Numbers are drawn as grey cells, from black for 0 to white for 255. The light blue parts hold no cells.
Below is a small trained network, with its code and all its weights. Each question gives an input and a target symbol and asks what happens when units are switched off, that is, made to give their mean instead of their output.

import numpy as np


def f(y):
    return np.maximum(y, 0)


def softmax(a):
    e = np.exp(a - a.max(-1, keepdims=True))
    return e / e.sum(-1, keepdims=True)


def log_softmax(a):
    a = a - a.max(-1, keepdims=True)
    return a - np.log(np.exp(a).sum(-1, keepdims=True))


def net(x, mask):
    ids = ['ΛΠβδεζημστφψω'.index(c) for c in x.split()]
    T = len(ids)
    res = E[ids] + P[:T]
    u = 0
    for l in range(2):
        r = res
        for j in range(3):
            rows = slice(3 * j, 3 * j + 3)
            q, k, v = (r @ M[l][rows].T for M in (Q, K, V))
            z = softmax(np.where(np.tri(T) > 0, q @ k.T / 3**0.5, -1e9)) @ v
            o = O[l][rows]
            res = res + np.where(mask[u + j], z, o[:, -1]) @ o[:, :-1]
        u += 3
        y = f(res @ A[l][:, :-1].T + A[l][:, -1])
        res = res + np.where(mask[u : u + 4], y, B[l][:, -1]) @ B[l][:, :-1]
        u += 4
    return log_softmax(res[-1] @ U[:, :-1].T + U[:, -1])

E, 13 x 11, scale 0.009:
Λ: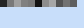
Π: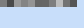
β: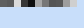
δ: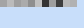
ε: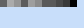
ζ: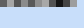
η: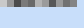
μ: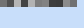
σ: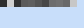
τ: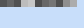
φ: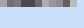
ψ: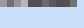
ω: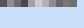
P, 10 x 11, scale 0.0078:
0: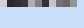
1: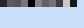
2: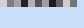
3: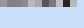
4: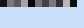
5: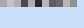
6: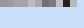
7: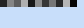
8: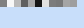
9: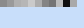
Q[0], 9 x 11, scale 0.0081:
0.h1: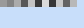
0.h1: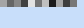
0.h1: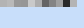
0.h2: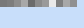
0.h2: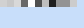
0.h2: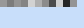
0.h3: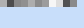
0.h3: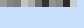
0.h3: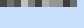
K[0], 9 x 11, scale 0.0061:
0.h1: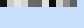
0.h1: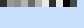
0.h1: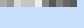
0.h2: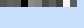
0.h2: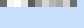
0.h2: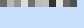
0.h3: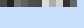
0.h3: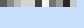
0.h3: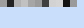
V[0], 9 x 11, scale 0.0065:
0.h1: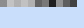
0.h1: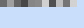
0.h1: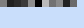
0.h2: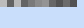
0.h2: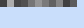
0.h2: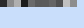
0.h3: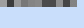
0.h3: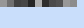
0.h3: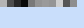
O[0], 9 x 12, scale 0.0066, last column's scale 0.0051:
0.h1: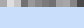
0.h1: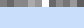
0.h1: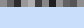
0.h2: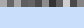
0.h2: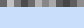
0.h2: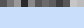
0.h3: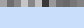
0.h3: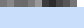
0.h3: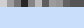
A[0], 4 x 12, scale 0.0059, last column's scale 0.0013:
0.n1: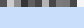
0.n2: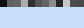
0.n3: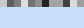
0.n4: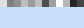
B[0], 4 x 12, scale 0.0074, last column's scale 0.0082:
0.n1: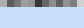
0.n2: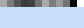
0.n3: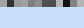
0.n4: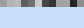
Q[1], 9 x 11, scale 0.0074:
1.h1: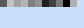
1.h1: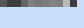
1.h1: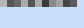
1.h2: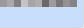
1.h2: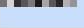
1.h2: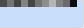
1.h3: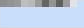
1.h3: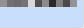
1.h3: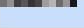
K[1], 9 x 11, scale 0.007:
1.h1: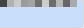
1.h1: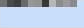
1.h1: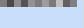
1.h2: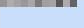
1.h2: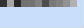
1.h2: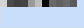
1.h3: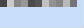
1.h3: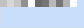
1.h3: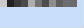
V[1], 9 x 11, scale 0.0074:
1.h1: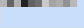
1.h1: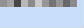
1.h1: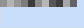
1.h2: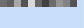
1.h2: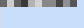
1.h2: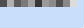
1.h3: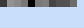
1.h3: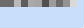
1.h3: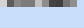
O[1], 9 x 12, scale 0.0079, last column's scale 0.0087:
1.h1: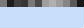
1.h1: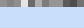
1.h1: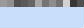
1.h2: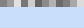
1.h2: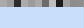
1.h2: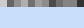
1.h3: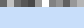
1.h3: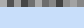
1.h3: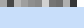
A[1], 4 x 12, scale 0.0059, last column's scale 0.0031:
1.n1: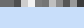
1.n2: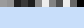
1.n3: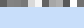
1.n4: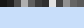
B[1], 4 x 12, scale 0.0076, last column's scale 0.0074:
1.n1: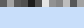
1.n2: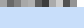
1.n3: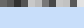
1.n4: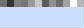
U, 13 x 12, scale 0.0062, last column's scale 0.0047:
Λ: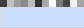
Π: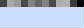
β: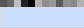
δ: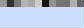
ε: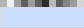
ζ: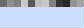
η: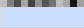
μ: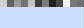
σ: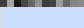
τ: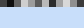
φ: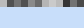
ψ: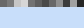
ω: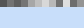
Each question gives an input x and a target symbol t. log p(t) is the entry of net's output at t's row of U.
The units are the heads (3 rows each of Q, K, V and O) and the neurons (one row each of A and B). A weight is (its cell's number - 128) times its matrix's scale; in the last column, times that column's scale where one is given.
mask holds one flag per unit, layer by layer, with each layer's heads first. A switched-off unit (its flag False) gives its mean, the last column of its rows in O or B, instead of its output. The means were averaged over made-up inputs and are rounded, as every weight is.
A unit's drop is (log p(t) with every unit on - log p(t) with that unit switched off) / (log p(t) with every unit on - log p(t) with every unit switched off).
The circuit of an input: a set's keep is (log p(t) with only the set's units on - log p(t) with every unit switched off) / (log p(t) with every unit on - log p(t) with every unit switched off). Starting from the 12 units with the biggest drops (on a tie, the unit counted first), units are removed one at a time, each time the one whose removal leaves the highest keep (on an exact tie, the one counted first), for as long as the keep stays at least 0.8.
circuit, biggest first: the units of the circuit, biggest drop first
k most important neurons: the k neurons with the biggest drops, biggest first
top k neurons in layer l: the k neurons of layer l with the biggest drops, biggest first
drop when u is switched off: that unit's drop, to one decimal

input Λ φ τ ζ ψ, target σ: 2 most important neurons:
(0.n2; 1.n4)
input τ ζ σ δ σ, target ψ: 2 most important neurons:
(0.n2; 0.n3)
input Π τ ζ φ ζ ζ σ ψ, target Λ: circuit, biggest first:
(1.h2; 0.h3; 0.n4)
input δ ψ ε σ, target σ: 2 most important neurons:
(1.n3; 0.n2)
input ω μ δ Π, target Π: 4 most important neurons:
(0.n4; 1.n3; 0.n3; 1.n1)
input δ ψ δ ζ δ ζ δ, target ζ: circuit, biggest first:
(1.h3; 1.h2; 0.h1)
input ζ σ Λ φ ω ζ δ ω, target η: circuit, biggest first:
(0.n2; 1.h1; 1.n2; 1.h2)
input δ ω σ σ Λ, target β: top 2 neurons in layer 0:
(0.n3; 0.n2)
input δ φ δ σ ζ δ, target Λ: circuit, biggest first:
(0.h1; 1.h3; 0.n2)
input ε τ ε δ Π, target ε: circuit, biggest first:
(1.h2; 1.h1; 0.h1; 0.h3)
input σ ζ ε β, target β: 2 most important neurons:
(0.n2; 0.n1)
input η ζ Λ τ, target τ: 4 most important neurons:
(1.n3; 0.n2; 1.n1; 0.n3)
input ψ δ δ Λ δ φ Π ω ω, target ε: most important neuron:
(0.n3)
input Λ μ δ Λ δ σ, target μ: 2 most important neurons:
(0.n2; 0.n1)
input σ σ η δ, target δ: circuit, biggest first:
(0.n3; 0.n2; 1.n3)
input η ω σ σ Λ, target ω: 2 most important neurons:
(0.n4; 1.n4)
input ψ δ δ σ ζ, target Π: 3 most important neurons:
(0.n2; 0.n3; 1.n2)
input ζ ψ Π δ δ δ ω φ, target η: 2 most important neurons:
(0.n2; 1.n2)
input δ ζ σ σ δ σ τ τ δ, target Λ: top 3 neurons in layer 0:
(0.n3; 0.n2; 0.n1)
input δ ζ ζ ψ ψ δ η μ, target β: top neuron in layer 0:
(0.n3)
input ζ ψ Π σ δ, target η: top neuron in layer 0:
(0.n2)
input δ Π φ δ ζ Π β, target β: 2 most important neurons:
(1.n2; 0.n1)
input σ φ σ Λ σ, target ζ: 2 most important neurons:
(0.n2; 1.n3)
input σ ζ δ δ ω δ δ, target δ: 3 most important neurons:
(0.n3; 0.n2; 1.n3)
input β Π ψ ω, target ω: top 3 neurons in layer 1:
(1.n3; 1.n2; 1.n1)
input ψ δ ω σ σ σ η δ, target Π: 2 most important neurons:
(0.n2; 0.n3)
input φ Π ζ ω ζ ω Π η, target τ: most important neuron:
(1.n4)
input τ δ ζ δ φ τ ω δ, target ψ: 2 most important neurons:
(0.n2; 0.n3)
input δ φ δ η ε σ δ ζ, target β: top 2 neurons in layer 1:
(1.n4; 1.n3)
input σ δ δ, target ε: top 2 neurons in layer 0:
(0.n3; 0.n2)
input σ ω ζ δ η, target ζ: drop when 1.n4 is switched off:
0.0
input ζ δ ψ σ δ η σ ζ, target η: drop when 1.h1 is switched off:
0.1
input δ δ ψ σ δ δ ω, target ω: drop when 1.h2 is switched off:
-0.1
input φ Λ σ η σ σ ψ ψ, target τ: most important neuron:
(1.n4)
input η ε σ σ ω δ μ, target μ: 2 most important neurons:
(0.n2; 1.n2)
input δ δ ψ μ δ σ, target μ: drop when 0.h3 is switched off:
0.2
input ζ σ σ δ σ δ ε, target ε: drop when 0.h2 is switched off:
0.2
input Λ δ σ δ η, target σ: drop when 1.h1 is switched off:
0.1
